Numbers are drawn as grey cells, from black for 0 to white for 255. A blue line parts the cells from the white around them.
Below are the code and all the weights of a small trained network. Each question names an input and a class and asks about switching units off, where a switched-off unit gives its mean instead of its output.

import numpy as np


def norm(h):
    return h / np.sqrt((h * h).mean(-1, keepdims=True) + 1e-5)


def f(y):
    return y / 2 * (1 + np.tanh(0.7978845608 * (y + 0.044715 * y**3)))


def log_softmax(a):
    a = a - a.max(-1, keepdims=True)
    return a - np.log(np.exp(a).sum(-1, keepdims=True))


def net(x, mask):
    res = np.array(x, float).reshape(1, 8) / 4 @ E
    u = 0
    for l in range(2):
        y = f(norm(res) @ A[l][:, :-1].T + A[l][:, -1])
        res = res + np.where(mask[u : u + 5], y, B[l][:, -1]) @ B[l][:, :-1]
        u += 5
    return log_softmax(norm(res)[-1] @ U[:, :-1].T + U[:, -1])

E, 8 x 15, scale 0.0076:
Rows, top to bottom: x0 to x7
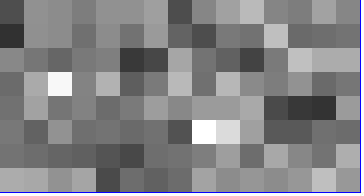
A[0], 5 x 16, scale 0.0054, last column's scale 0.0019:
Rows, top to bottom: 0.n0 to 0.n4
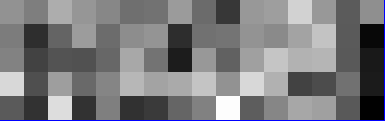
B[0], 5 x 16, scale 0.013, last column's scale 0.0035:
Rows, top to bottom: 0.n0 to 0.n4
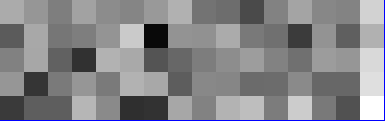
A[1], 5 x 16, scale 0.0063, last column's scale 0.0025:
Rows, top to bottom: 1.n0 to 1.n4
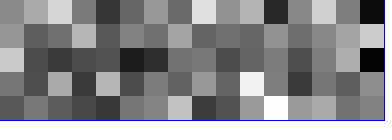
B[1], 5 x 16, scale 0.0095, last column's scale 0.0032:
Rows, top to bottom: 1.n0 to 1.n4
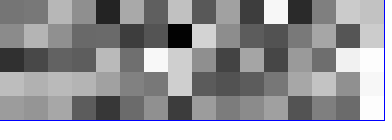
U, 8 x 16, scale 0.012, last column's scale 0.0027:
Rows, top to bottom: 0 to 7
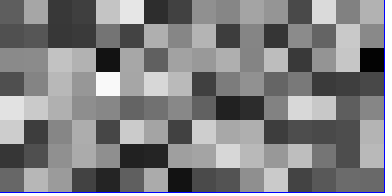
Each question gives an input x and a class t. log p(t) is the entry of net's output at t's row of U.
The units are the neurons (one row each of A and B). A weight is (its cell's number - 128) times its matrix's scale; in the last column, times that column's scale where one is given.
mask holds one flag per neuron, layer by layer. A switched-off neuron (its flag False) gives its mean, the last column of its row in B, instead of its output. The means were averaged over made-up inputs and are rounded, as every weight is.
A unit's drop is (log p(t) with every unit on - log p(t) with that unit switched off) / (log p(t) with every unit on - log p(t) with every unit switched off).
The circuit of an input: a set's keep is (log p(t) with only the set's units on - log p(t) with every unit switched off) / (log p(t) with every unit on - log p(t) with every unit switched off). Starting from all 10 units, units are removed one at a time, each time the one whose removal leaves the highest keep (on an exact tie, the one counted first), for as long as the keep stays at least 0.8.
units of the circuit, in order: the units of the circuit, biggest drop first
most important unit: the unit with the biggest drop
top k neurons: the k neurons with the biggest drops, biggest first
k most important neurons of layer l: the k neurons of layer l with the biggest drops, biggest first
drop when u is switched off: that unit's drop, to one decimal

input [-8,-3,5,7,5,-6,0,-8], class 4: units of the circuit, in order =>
(1.n1, 1.n2)
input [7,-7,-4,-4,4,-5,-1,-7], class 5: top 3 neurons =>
(0.n3, 1.n2, 0.n4)
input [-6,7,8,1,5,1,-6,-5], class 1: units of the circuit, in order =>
(1.n3, 0.n1)
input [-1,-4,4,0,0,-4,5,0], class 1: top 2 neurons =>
(1.n2, 1.n3)
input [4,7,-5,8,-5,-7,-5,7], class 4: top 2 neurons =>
(0.n0, 1.n2)
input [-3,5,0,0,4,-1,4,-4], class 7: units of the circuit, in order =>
(1.n4)
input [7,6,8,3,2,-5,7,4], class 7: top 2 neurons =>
(1.n4, 1.n3)
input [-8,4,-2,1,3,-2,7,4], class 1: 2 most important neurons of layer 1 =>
(1.n2, 1.n0)
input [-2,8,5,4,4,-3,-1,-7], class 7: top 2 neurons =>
(1.n4, 1.n2)
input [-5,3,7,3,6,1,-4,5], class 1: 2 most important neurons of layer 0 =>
(0.n4, 0.n1)
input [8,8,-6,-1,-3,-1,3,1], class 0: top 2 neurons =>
(0.n2, 0.n1)
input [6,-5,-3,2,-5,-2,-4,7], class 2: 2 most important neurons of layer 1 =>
(1.n0, 1.n3)
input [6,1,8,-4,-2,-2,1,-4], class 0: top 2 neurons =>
(0.n1, 0.n2)
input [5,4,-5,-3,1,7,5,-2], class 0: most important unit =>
0.n2
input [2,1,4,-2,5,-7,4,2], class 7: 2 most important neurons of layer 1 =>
(1.n4, 1.n1)
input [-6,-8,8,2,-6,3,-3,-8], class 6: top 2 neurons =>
(0.n4, 1.n3)
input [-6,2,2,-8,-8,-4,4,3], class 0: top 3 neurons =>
(0.n2, 0.n1, 1.n3)
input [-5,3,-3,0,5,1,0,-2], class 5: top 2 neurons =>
(0.n3, 1.n2)
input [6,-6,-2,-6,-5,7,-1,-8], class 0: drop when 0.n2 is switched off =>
0.2
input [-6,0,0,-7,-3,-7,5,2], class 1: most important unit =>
1.n2
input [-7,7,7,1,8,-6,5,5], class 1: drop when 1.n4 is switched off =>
-0.1
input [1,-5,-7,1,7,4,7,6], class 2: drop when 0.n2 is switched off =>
-0.1
